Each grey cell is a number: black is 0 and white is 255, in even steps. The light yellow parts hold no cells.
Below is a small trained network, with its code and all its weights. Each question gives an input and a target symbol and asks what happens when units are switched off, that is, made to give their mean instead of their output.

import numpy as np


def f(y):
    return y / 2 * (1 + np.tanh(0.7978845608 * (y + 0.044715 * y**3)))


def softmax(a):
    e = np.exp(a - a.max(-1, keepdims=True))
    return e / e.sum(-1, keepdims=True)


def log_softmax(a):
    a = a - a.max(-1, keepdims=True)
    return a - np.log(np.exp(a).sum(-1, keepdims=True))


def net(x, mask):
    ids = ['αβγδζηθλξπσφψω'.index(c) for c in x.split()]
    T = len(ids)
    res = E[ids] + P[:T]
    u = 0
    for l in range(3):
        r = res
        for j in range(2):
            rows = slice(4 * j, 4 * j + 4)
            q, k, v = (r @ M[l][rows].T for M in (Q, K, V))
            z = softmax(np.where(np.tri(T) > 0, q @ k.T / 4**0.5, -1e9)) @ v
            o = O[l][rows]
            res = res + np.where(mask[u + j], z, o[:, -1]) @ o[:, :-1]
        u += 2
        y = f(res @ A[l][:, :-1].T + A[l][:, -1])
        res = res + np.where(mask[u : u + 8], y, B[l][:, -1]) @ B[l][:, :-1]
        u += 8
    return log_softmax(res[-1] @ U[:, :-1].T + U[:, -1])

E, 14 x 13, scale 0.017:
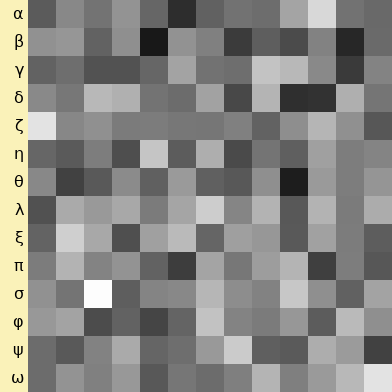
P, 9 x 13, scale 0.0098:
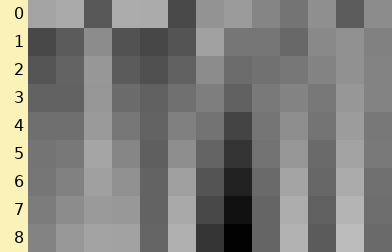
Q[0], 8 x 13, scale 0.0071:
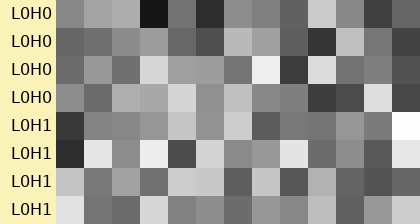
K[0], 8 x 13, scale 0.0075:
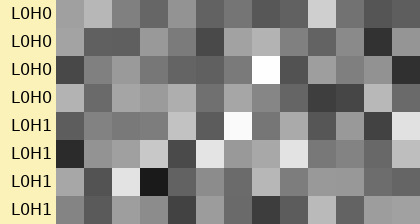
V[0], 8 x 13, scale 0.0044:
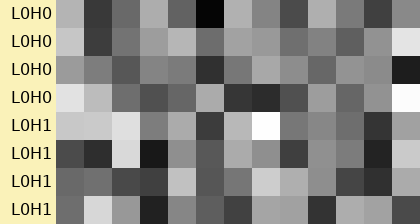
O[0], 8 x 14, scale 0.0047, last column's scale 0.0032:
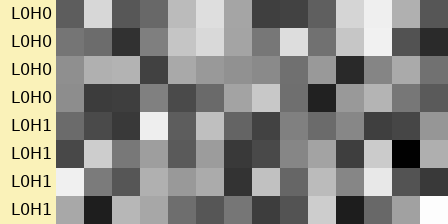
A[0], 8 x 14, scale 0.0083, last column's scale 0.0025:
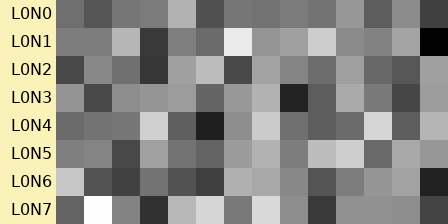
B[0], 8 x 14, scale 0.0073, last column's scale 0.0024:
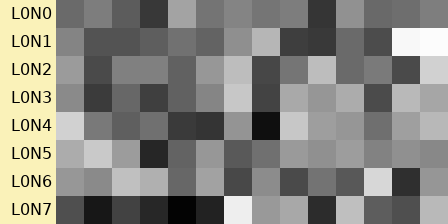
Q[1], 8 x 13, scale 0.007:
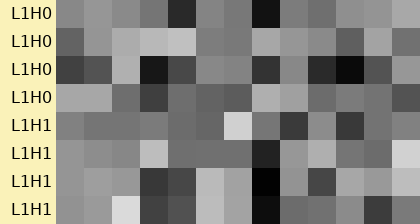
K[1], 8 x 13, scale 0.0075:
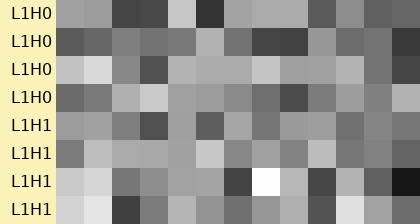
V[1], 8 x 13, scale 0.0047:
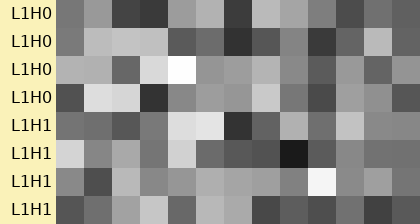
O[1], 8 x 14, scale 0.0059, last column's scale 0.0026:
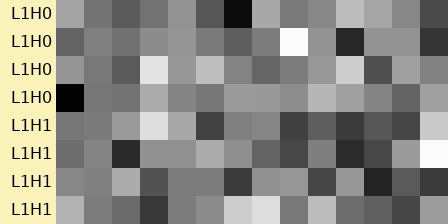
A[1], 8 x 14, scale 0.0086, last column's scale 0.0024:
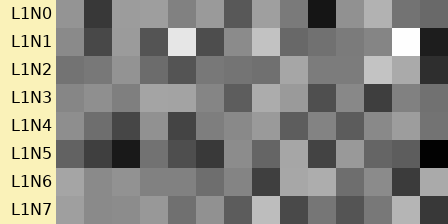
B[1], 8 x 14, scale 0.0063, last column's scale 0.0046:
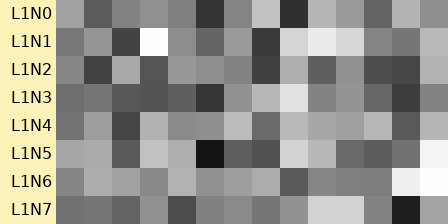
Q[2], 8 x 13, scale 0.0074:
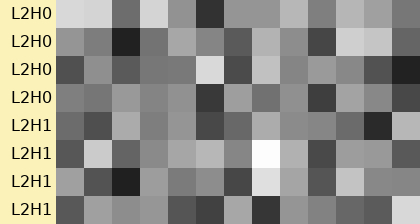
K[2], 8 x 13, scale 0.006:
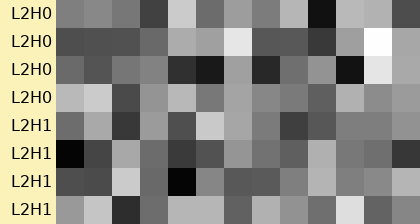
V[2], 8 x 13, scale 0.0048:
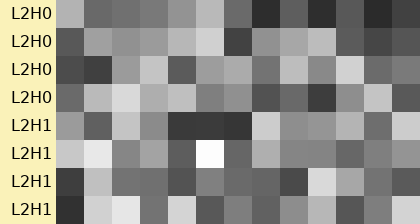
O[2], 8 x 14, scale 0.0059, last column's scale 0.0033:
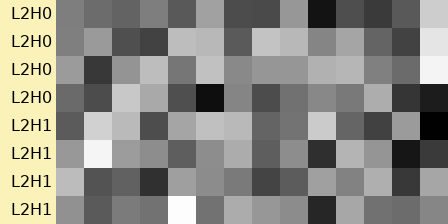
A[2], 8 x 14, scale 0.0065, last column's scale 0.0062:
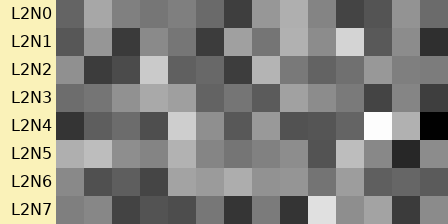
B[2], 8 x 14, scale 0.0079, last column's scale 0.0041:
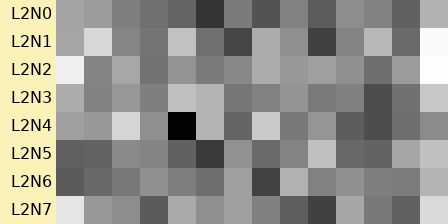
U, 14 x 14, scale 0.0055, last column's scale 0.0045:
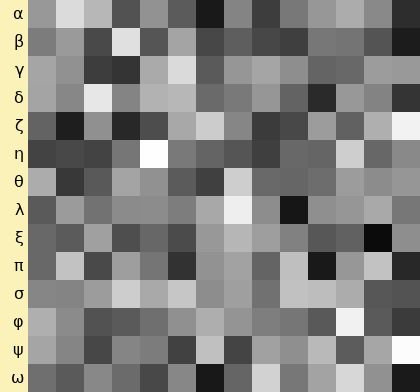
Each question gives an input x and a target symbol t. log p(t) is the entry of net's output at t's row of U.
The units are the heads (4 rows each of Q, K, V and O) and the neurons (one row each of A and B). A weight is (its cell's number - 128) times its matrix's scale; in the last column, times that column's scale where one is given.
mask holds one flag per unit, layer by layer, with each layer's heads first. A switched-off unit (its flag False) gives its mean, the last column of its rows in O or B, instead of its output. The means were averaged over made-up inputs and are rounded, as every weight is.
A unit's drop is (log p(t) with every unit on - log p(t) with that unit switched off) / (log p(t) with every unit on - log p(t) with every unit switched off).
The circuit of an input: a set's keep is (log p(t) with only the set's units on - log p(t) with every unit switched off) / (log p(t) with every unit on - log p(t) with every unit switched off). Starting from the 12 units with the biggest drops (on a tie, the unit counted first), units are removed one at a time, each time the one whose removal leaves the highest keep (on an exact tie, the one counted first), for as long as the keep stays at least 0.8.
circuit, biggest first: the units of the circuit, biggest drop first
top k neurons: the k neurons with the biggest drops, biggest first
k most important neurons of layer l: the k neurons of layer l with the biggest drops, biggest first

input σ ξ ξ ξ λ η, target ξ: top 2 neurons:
L0N1; L2N5
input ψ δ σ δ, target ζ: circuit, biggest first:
L0N3; L1H0; L0H1; L2H0
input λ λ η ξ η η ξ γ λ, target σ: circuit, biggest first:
L2H0; L1H1; L0N7
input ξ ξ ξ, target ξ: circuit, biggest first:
L0H0
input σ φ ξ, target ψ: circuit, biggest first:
L0N7; L1N5
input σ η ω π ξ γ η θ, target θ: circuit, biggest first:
L0H0; L1N0
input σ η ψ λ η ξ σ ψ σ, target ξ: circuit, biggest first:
L0H1; L0H0; L1H0; L1H1
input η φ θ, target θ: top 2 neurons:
L2N2; L1N0
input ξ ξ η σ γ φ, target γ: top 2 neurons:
L1N3; L0N4
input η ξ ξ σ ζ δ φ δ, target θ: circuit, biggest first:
L2H1; L0H0
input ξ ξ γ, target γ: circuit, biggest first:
L2H0; L0H1; L1H1
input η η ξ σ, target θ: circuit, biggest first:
L2H1; L0H1; L0H0; L0N1
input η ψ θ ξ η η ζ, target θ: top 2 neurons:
L0N0; L2N2
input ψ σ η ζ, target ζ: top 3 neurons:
L0N3; L1N5; L2N1
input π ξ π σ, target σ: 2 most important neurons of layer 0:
L0N1; L0N7
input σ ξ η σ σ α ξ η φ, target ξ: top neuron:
L0N1
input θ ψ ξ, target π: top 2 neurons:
L1N5; L1N0
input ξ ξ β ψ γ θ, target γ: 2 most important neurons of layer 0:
L0N7; L0N4
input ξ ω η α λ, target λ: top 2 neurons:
L0N1; L2N1
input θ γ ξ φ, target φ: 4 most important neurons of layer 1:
L1N4; L1N7; L1N6; L1N5
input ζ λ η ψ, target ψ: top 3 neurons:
L0N4; L0N3; L1N5
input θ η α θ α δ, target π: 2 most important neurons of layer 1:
L1N6; L1N0
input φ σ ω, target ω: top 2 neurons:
L0N6; L1N2
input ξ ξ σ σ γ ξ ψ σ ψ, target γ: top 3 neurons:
L1N3; L0N4; L0N7
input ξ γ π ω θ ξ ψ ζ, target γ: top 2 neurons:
L1N3; L0N7
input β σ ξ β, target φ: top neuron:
L1N4
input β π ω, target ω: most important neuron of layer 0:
L0N2
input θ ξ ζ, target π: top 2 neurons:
L0N6; L1N0
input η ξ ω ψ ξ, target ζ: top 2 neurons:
L0N7; L1N5
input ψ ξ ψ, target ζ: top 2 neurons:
L0N3; L0N7
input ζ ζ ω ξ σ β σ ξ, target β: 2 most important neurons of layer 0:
L0N2; L0N5
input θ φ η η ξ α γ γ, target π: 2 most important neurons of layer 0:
L0N6; L0N1
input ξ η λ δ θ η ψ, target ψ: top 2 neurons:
L0N4; L0N3
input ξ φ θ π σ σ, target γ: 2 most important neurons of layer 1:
L1N3; L1N4
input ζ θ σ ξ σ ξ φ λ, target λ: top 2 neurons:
L2N1; L0N1
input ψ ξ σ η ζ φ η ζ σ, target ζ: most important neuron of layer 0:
L0N1
